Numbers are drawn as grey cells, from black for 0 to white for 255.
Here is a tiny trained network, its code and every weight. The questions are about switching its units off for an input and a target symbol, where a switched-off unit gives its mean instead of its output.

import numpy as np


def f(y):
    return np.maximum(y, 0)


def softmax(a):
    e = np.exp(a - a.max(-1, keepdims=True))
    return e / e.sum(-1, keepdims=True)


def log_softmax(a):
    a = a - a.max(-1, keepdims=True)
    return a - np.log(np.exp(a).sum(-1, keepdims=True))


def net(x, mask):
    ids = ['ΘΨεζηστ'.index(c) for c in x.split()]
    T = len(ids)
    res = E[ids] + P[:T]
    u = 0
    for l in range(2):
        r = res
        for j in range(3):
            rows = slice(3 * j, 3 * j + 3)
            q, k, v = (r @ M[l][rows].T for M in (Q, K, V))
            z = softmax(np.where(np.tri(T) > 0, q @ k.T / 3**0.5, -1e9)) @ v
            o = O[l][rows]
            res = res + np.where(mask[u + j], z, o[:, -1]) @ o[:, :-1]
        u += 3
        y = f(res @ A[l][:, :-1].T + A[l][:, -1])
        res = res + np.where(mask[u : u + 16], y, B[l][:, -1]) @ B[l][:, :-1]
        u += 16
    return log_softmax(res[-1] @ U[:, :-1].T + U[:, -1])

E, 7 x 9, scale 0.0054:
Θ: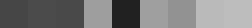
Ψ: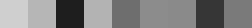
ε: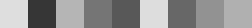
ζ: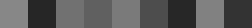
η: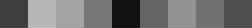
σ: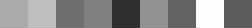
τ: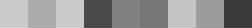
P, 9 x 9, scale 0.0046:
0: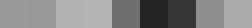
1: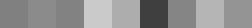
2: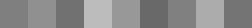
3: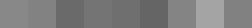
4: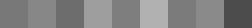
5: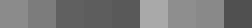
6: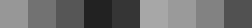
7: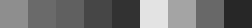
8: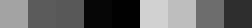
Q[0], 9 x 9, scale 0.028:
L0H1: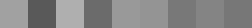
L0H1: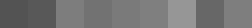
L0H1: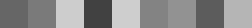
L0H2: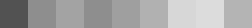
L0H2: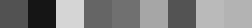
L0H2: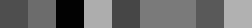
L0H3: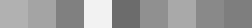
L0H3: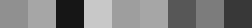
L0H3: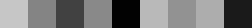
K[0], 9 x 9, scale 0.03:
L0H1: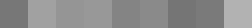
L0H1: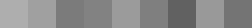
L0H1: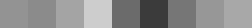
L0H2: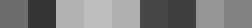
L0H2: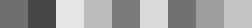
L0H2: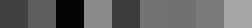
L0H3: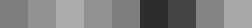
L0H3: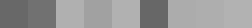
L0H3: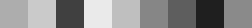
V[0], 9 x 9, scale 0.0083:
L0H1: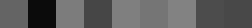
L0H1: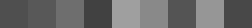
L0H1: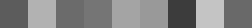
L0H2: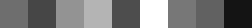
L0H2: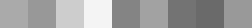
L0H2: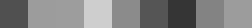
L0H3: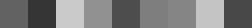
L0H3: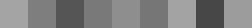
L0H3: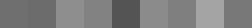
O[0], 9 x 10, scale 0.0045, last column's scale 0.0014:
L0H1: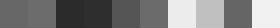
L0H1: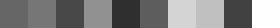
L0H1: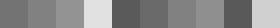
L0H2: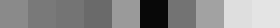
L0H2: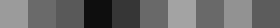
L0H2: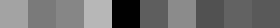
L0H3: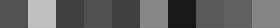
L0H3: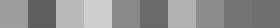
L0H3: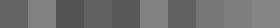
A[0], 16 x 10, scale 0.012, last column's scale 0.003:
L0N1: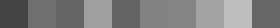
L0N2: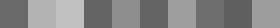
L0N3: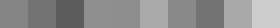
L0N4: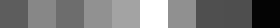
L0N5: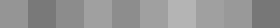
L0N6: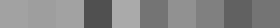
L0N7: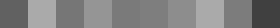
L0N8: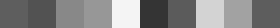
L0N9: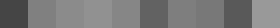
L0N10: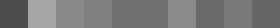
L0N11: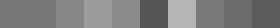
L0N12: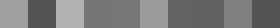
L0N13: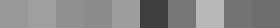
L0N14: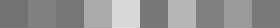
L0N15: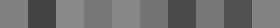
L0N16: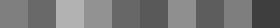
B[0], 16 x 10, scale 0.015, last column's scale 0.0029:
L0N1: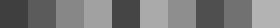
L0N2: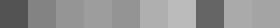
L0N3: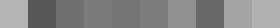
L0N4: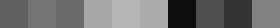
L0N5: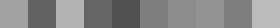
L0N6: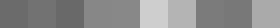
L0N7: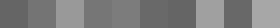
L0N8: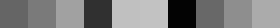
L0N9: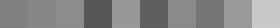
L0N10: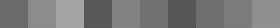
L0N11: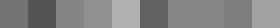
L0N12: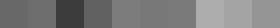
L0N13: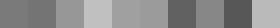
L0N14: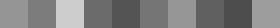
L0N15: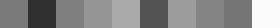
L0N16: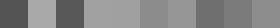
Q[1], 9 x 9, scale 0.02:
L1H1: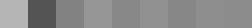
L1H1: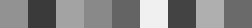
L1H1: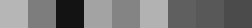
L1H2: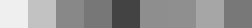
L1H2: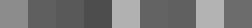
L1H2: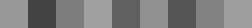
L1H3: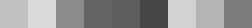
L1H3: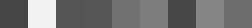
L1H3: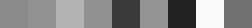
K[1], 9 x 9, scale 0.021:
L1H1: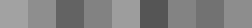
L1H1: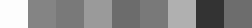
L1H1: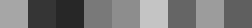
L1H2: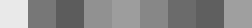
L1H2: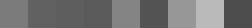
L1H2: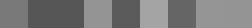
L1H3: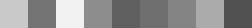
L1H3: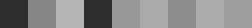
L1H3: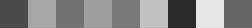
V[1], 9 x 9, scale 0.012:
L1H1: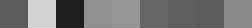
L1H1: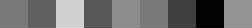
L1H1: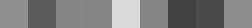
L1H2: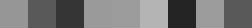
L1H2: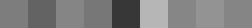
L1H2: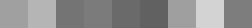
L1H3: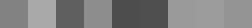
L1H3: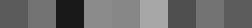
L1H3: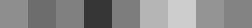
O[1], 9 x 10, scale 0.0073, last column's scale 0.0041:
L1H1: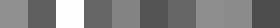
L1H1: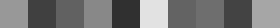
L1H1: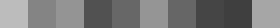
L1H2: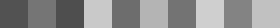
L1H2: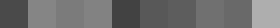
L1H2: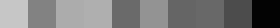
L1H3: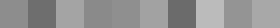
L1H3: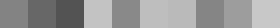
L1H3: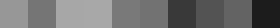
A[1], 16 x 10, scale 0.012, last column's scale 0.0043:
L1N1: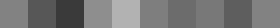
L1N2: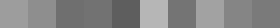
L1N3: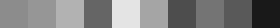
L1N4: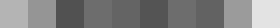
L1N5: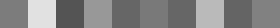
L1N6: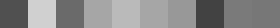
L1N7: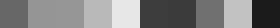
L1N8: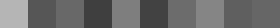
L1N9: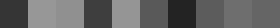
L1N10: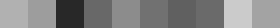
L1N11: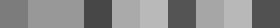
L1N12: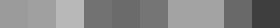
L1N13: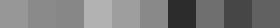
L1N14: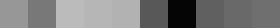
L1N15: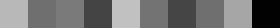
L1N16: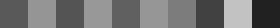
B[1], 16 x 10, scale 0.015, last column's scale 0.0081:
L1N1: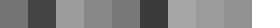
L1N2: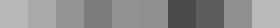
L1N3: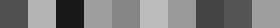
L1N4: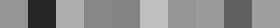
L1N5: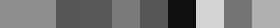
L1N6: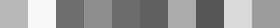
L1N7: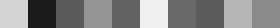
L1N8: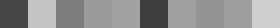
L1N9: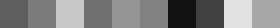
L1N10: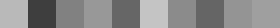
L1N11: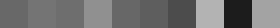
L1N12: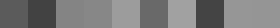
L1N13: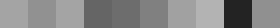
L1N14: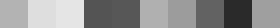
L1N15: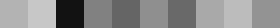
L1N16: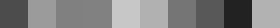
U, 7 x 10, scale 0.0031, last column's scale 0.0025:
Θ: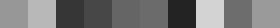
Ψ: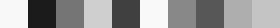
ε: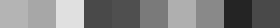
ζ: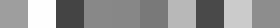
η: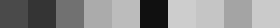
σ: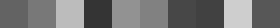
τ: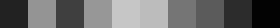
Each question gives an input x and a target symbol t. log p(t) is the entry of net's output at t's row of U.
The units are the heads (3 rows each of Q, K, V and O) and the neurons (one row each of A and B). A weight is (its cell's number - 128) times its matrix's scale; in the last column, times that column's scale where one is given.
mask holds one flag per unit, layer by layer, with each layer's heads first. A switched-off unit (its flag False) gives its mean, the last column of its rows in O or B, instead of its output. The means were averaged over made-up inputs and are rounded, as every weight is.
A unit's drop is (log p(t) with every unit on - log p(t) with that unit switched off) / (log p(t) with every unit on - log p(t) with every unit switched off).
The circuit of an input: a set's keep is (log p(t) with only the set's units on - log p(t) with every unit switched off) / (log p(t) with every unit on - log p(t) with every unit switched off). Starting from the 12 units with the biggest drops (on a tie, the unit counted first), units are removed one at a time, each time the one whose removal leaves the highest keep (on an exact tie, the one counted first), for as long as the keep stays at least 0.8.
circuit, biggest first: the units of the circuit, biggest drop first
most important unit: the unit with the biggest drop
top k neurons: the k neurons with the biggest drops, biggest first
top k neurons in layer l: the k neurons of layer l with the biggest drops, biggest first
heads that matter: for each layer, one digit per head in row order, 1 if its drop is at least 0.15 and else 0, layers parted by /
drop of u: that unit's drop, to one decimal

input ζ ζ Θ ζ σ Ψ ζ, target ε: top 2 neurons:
[L0N3, L1N14]
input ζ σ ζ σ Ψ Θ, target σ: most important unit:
L0H2
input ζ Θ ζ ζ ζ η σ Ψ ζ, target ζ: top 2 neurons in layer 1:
[L1N15, L1N3]
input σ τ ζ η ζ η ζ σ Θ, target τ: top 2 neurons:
[L0N1, L1N16]
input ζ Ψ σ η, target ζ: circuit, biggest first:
[L0H3, L1N6, L0N2, L1H1]
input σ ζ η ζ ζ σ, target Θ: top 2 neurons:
[L1N5, L0N15]
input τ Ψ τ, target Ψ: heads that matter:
111 / 100
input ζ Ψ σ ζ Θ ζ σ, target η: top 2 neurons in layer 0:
[L0N5, L0N8]
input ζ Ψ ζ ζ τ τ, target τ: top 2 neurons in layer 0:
[L0N8, L0N13]
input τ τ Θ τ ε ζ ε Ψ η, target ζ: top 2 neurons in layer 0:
[L0N2, L0N6]
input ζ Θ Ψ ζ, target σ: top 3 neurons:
[L0N8, L0N1, L1N9]
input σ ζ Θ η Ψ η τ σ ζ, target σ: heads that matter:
111 / 110
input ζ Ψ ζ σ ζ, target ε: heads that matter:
101 / 010
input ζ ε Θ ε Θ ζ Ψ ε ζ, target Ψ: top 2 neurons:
[L0N8, L1N7]
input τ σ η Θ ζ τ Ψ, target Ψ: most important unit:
L1N10
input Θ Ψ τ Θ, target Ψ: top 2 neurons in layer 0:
[L0N5, L0N3]
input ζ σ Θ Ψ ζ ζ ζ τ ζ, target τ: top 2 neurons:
[L0N8, L1N3]
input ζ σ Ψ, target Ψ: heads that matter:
010 / 000
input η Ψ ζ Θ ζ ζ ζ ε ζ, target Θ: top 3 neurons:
[L0N8, L1N15, L1N11]
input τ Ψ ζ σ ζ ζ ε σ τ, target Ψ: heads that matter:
101 / 100
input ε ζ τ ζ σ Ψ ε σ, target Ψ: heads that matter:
101 / 011
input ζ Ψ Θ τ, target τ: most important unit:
L0H3
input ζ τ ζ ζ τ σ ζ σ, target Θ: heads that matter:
000 / 000
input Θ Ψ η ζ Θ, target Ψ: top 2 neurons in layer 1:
[L1N8, L1N1]
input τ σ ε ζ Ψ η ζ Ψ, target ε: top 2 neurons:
[L1N14, L0N14]
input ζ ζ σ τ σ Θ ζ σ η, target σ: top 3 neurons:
[L1N9, L0N10, L0N2]
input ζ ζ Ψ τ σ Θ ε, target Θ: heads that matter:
011 / 000
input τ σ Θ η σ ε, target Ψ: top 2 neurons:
[L1N10, L0N3]
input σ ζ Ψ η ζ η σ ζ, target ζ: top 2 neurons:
[L0N8, L1N15]
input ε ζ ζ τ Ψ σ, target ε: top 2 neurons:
[L1N14, L0N5]
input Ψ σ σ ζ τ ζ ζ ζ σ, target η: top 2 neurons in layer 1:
[L1N12, L1N8]
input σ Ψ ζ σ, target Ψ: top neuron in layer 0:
[L0N5]
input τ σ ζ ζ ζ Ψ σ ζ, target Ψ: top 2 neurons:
[L1N7, L0N8]
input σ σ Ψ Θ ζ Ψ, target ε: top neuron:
[L0N14]
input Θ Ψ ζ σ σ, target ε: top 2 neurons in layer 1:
[L1N14, L1N13]
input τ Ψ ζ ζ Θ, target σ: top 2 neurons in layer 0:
[L0N1, L0N8]
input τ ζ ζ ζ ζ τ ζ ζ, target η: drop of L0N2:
0.0
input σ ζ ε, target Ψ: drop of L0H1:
0.1
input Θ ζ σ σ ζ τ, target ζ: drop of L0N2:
0.1
